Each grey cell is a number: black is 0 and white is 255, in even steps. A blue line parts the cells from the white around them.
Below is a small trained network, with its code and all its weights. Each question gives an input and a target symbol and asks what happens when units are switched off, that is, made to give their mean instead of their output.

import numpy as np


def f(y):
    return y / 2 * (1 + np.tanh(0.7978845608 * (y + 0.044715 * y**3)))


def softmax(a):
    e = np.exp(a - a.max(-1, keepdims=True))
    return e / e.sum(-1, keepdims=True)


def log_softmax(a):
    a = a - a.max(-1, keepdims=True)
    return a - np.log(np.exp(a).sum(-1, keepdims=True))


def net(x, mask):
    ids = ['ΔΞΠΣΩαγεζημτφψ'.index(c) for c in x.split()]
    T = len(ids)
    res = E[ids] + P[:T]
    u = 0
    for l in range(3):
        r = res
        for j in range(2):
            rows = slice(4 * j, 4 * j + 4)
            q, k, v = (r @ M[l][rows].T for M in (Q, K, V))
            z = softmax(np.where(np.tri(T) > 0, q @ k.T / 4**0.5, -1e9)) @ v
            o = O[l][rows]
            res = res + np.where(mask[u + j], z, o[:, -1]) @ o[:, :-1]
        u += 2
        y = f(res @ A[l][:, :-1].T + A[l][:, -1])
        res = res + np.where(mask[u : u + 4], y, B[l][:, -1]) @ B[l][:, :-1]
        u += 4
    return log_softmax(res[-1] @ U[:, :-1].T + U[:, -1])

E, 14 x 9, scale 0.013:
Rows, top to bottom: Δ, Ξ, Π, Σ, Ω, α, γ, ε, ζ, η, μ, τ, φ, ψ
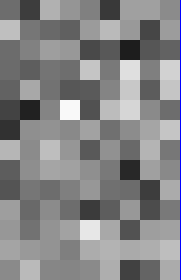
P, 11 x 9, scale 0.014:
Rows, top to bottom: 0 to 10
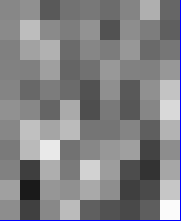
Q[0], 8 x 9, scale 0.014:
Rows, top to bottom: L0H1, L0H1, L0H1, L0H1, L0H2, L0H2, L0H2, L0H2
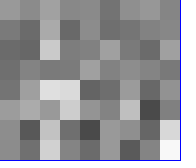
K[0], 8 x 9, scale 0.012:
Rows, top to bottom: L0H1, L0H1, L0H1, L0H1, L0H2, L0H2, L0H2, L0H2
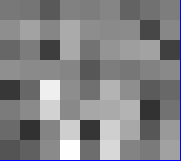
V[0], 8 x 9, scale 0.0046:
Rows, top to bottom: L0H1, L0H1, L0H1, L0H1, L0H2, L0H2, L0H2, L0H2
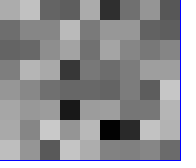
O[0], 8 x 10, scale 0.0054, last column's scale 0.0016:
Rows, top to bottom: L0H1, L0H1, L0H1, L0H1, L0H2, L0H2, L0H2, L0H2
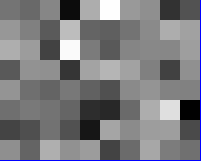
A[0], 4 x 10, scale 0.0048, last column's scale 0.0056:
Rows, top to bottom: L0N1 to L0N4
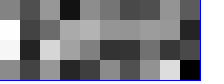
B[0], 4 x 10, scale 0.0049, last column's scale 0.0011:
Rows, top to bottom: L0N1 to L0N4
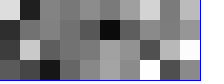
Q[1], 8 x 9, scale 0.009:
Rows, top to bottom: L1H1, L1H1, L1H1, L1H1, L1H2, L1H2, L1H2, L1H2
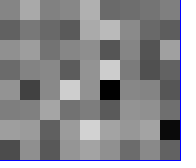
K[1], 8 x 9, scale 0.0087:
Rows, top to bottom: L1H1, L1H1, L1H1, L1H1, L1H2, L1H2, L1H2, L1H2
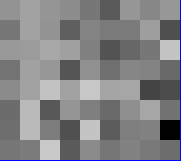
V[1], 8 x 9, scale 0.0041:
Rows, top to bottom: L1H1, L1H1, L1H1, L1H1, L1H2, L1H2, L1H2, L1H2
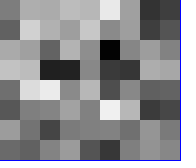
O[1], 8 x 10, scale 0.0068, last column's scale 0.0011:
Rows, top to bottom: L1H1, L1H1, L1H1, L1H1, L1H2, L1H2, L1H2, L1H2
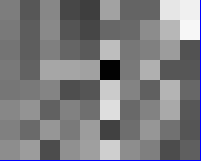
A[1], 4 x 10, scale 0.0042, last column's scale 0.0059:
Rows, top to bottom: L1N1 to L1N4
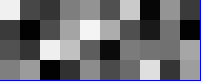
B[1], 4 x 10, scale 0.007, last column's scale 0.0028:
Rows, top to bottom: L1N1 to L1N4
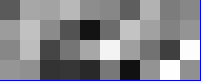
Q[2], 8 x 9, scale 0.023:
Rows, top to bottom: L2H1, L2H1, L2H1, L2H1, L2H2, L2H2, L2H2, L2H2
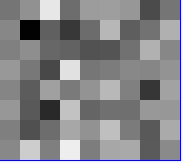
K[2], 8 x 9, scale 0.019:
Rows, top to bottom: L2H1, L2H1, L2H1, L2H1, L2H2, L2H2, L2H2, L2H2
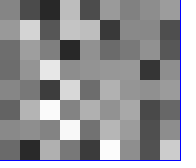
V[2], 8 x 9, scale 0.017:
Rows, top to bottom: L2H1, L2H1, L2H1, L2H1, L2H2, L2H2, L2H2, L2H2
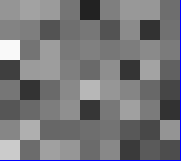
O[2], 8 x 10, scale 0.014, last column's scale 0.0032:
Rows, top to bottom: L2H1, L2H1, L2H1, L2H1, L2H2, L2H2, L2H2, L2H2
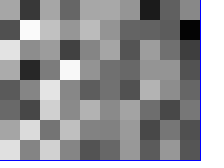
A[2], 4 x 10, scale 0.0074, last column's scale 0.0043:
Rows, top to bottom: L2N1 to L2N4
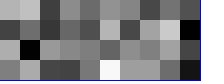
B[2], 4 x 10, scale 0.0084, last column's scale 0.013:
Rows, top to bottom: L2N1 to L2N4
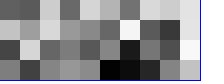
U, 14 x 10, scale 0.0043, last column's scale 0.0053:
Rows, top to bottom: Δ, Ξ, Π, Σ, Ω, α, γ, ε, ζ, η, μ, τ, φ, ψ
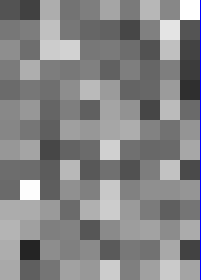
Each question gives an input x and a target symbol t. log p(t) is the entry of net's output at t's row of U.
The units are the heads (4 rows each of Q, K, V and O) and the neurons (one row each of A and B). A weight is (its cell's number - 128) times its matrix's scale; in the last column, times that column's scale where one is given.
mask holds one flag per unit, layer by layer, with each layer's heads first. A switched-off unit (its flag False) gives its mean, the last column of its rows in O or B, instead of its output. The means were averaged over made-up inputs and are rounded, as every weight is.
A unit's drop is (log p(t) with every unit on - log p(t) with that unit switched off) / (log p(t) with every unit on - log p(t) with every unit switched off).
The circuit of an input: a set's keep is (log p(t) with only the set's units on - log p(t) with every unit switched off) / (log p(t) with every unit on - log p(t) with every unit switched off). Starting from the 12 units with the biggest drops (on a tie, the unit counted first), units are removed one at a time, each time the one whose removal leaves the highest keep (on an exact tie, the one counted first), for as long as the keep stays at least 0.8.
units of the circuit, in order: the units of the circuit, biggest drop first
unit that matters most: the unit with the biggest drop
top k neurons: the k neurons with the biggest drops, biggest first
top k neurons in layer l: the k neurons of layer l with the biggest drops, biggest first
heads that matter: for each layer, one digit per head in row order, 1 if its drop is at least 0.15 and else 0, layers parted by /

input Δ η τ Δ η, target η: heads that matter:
01 / 00 / 11
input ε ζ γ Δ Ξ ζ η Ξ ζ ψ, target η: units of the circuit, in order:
L2H1, L2H2
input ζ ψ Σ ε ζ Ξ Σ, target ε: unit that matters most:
L0H2
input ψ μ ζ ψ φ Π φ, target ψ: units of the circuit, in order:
L2H2, L2N1, L2H1
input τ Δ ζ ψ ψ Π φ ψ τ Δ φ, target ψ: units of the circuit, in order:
L2H2, L2N1
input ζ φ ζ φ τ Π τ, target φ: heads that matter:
01 / 11 / 11
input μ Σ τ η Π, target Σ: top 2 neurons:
L2N4, L2N2
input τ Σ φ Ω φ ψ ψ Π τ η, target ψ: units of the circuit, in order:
L2H2, L2N1
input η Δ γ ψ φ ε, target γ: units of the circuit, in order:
L0H2, L2H2, L2H1, L2N2
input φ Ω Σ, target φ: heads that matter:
00 / 00 / 11
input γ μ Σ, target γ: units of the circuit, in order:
L2H2, L2H1, L2N2
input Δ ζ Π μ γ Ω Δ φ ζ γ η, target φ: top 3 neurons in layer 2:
L2N4, L2N3, L2N2
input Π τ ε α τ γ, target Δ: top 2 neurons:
L1N4, L2N4
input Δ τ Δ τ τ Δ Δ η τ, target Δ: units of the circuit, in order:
L2H2, L0H2, L1H1, L1H2
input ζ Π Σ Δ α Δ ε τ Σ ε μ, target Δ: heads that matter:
00 / 00 / 01
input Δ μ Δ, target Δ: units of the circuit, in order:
L2H2
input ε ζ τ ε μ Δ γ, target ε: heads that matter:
01 / 11 / 10
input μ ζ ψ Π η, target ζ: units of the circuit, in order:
L2H1, L0H2, L2N3
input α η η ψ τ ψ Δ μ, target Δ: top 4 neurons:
L1N4, L2N4, L0N2, L2N2
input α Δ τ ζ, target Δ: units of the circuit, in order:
L2H2
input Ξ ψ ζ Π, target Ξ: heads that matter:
00 / 00 / 11
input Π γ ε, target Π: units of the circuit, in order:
L2H1, L2H2
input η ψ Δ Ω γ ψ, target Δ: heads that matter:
01 / 00 / 01
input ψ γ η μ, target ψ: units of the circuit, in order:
L2H2, L2N1, L1N4, L2H1
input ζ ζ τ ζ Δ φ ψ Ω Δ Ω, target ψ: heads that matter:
11 / 00 / 01
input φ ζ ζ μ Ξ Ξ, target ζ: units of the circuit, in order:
L2H1, L2N3, L0H2
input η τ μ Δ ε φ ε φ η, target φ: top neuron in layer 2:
L2N4
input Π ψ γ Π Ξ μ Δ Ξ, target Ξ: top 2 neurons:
L2N4, L2N1
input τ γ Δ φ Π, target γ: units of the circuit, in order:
L0H2, L2H2, L2H1, L2N2
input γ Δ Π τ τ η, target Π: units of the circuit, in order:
L2H2, L0H2, L2H1
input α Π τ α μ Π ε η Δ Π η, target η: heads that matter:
11 / 10 / 10
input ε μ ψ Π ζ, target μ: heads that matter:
01 / 00 / 11
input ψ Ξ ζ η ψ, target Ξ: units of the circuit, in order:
L2H1, L2N4, L2H2, L2N1
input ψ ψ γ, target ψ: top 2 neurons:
L1N4, L2N1
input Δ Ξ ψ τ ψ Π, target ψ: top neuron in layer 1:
L1N3
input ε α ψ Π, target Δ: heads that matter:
10 / 00 / 01
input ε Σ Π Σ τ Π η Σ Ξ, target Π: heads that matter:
00 / 00 / 11
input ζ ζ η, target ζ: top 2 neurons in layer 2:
L2N3, L2N2
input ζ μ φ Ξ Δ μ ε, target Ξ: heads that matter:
00 / 11 / 11
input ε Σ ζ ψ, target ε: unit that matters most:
L2N3
